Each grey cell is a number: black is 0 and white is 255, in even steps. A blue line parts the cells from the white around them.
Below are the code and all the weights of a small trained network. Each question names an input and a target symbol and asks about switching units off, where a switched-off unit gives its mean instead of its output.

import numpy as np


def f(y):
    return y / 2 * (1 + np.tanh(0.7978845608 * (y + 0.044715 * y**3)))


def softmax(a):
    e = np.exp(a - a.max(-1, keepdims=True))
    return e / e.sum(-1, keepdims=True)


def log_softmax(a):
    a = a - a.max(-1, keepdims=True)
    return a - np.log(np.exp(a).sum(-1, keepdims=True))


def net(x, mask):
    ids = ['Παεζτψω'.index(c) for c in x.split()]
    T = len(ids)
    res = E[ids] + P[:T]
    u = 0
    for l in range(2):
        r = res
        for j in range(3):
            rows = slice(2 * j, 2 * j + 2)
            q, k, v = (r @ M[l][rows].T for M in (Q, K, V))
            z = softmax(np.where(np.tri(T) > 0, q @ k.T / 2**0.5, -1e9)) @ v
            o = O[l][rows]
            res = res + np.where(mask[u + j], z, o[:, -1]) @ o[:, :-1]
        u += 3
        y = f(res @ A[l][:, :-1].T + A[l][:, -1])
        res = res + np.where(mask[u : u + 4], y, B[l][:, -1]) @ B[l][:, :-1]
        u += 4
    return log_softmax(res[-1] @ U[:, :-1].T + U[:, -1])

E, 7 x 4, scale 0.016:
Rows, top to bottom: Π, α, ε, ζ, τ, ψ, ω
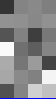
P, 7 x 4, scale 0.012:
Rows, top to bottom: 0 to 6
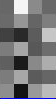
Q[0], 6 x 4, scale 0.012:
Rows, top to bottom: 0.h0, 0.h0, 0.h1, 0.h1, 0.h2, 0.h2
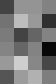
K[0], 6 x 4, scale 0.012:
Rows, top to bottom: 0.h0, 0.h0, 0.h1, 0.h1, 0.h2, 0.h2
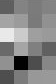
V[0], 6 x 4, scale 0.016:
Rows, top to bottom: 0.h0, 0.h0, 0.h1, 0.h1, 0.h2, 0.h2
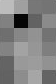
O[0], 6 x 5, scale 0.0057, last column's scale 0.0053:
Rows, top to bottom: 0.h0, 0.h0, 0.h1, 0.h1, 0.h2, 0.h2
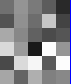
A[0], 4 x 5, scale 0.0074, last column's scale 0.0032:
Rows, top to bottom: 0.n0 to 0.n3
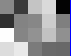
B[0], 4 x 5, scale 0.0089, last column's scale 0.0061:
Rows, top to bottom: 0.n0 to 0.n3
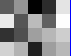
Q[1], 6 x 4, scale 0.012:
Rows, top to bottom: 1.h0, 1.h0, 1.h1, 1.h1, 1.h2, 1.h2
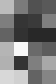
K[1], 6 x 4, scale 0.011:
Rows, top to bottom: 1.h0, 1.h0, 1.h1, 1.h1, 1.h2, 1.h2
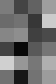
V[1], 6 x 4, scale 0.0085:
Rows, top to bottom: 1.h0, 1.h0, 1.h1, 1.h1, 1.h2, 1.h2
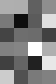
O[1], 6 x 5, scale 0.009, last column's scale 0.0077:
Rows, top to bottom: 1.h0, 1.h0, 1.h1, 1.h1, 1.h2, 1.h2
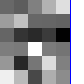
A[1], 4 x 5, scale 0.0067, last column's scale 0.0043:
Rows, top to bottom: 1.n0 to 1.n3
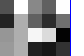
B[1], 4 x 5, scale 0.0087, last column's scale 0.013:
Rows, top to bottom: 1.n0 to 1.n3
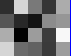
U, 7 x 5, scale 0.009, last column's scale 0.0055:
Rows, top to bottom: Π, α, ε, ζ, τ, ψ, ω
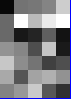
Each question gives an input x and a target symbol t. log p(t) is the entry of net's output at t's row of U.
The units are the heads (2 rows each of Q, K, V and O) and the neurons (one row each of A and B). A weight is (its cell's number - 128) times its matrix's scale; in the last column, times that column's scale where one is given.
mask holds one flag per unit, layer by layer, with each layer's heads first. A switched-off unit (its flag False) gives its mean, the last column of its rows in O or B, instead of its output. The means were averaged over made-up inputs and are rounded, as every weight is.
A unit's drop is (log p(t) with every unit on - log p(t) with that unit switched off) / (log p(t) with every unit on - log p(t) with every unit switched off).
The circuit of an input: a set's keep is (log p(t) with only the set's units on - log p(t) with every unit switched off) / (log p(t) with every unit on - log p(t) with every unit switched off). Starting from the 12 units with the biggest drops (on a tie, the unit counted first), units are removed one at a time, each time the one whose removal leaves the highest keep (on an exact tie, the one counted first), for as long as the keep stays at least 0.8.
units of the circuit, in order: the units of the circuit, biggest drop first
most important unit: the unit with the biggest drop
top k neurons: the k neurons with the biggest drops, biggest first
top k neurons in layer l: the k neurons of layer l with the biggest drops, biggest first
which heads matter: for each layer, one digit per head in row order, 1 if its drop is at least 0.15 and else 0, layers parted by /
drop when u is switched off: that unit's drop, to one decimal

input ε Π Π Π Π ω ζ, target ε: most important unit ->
1.h1
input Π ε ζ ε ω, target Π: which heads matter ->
001 / 001
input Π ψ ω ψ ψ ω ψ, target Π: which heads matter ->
001 / 001
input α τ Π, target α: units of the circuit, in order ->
(0.h0; 1.n2; 1.h2)
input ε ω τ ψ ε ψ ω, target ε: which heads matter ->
100 / 010
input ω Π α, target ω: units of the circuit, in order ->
(1.h2; 1.h1; 0.h2)
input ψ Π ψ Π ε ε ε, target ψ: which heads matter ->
010 / 011
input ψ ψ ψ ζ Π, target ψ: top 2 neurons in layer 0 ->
(0.n1; 0.n3)
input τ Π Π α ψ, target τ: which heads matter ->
100 / 101
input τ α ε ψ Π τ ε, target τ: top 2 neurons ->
(1.n3; 0.n3)
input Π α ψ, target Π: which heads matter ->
101 / 001
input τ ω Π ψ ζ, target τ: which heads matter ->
100 / 111
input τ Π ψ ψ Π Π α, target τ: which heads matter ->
101 / 111
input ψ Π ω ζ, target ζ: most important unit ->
0.n0
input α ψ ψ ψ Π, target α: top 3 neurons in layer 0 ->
(0.n3; 0.n0; 0.n2)
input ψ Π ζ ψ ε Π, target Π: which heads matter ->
000 / 001
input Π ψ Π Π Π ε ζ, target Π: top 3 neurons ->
(0.n2; 0.n1; 1.n2)
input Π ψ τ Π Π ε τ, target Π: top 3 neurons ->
(0.n1; 0.n0; 1.n2)
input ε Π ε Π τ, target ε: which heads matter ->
100 / 010
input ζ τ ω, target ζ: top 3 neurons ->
(0.n3; 0.n1; 1.n2)
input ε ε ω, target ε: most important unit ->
1.h1
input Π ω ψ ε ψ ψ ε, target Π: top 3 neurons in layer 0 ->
(0.n0; 0.n3; 0.n1)
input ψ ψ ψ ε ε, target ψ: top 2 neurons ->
(0.n0; 0.n1)
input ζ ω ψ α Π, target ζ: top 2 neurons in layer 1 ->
(1.n2; 1.n0)
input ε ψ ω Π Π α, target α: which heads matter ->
000 / 000
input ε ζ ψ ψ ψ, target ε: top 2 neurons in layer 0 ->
(0.n0; 0.n2)
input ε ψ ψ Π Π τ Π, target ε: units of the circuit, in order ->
(1.h1)
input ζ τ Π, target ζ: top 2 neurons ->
(0.n3; 0.n1)
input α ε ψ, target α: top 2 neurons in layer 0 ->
(0.n0; 0.n3)
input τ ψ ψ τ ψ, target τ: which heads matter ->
100 / 111
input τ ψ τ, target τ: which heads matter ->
101 / 111
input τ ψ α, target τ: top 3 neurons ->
(1.n3; 0.n3; 0.n2)
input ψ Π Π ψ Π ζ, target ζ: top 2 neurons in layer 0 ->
(0.n0; 0.n1)
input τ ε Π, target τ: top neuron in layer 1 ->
(1.n3)
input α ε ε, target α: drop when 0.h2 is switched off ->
0.0
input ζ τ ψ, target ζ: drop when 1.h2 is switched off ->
0.2
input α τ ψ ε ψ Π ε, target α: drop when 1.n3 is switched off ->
0.0
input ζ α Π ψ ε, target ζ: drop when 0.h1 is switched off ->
0.1
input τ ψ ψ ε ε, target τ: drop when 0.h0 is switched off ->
0.5
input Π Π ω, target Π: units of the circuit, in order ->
(1.h2)
